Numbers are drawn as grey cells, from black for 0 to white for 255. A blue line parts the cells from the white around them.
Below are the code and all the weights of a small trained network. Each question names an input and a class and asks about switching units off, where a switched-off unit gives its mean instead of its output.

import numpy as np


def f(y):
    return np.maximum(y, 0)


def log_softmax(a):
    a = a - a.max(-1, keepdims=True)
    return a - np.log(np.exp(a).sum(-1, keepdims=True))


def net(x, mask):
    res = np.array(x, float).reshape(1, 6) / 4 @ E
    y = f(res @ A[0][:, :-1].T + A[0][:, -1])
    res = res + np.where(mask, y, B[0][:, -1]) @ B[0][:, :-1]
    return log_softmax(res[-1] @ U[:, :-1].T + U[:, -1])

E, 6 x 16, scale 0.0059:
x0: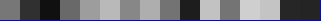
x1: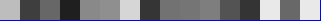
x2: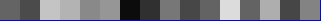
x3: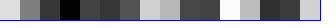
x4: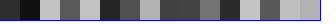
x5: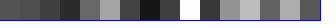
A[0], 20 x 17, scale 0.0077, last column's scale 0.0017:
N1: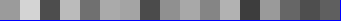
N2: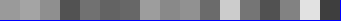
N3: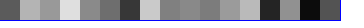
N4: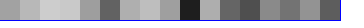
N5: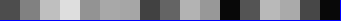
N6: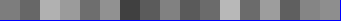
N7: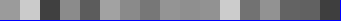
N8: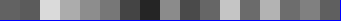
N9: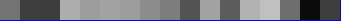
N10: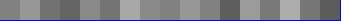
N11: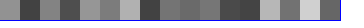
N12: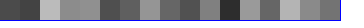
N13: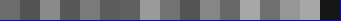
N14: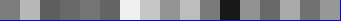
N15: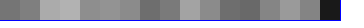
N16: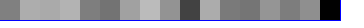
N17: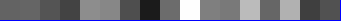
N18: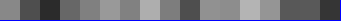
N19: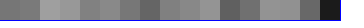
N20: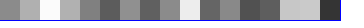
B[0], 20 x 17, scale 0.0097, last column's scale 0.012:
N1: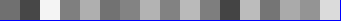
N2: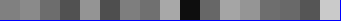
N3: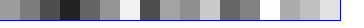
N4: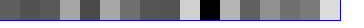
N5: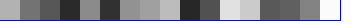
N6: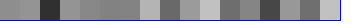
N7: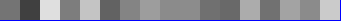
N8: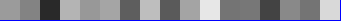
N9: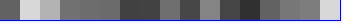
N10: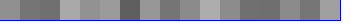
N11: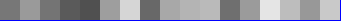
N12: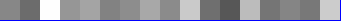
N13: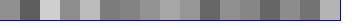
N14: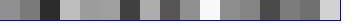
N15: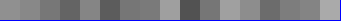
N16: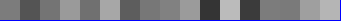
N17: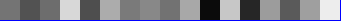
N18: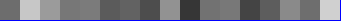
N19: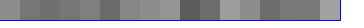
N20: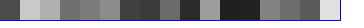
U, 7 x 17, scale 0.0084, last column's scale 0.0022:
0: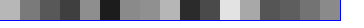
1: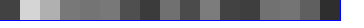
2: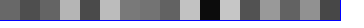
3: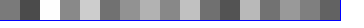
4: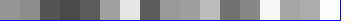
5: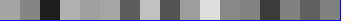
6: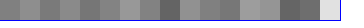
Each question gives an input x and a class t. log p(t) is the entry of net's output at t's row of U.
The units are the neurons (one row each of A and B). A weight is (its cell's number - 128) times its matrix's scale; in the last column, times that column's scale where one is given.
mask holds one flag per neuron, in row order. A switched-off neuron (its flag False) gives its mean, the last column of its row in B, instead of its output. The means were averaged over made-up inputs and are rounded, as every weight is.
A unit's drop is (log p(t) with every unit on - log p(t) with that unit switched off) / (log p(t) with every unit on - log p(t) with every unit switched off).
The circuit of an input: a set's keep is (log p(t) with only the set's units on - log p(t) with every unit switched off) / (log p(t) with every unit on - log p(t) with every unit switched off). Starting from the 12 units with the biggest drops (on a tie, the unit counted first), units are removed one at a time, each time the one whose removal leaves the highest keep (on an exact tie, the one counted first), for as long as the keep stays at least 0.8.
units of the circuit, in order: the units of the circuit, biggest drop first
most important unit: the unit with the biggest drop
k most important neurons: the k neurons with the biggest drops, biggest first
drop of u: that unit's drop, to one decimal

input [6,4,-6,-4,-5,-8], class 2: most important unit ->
N4
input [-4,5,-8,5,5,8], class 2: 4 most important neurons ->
N17, N8, N6, N5
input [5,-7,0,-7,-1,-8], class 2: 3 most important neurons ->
N4, N16, N2
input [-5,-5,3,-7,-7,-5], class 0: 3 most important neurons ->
N5, N15, N12
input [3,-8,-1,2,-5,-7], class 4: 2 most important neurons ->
N3, N17
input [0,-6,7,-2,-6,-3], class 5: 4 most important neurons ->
N8, N6, N12, N11
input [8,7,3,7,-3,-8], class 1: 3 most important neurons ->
N18, N5, N17
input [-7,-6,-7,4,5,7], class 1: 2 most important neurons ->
N20, N4
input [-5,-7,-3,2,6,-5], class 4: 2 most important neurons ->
N3, N1
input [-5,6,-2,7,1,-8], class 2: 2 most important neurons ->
N4, N5
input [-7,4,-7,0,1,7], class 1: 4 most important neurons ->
N20, N4, N8, N16
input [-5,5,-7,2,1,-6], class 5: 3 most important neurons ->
N14, N17, N3
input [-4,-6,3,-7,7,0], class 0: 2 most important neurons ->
N5, N1
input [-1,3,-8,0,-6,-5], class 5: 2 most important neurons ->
N14, N17
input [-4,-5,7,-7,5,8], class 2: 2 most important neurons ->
N17, N2
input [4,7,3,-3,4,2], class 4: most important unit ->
N11
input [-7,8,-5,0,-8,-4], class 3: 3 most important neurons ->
N1, N3, N7
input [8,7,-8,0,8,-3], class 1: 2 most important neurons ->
N9, N18
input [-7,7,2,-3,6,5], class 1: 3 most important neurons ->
N20, N3, N1
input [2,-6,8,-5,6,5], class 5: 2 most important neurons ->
N8, N6
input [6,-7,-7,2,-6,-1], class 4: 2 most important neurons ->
N3, N20
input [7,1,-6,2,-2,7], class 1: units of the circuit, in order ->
N9
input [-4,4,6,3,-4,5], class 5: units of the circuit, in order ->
N8, N6
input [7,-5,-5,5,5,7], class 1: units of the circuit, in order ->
N18, N5
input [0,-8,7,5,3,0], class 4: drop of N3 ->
1.2
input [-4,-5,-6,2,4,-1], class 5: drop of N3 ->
-0.1
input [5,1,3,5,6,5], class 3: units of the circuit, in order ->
N5
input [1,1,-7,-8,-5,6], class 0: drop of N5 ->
1.8
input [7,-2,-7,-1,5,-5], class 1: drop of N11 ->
0.0
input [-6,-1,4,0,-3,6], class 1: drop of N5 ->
0.1
